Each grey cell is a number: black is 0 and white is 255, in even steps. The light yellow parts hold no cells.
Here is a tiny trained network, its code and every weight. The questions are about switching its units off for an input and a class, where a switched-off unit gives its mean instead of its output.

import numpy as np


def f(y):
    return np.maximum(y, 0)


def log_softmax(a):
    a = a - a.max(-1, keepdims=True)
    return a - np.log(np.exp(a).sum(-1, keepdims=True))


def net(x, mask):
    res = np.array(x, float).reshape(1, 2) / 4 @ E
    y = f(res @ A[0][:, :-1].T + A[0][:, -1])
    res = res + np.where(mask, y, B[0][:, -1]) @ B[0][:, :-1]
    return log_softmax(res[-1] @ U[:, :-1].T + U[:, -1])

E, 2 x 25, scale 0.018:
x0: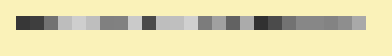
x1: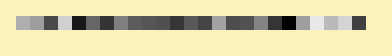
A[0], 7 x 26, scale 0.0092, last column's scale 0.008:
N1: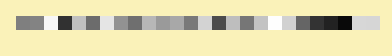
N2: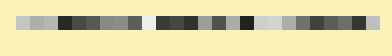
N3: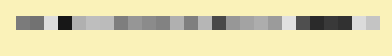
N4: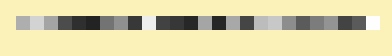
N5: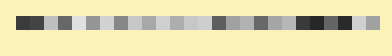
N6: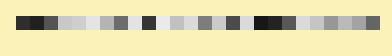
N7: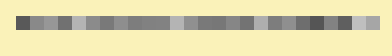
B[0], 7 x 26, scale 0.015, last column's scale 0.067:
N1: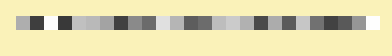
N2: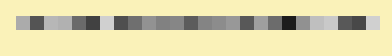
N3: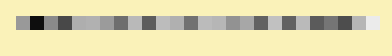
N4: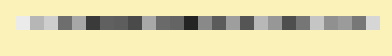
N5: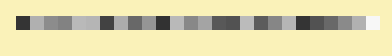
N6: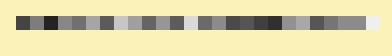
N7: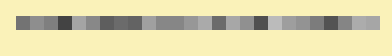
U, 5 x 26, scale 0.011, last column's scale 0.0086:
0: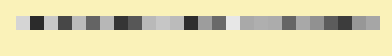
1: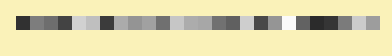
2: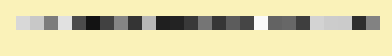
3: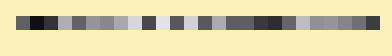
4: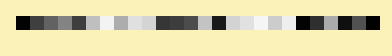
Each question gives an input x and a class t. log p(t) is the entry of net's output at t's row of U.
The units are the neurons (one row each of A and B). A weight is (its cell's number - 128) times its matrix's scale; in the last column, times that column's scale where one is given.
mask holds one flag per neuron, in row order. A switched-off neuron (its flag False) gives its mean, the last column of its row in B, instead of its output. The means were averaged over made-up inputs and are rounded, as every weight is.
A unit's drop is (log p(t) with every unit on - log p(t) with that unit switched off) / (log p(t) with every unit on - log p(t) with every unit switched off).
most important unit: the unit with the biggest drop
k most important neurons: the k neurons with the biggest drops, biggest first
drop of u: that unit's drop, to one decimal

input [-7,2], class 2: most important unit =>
N1
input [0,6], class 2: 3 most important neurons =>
[N1, N3, N6]
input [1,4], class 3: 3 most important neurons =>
[N5, N4, N1]
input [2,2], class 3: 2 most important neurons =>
[N5, N4]
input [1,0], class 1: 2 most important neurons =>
[N2, N4]
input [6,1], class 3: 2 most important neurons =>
[N6, N5]
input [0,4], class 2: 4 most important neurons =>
[N1, N3, N6, N5]
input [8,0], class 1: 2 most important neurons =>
[N2, N5]
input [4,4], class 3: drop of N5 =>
0.3
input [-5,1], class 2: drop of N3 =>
0.2
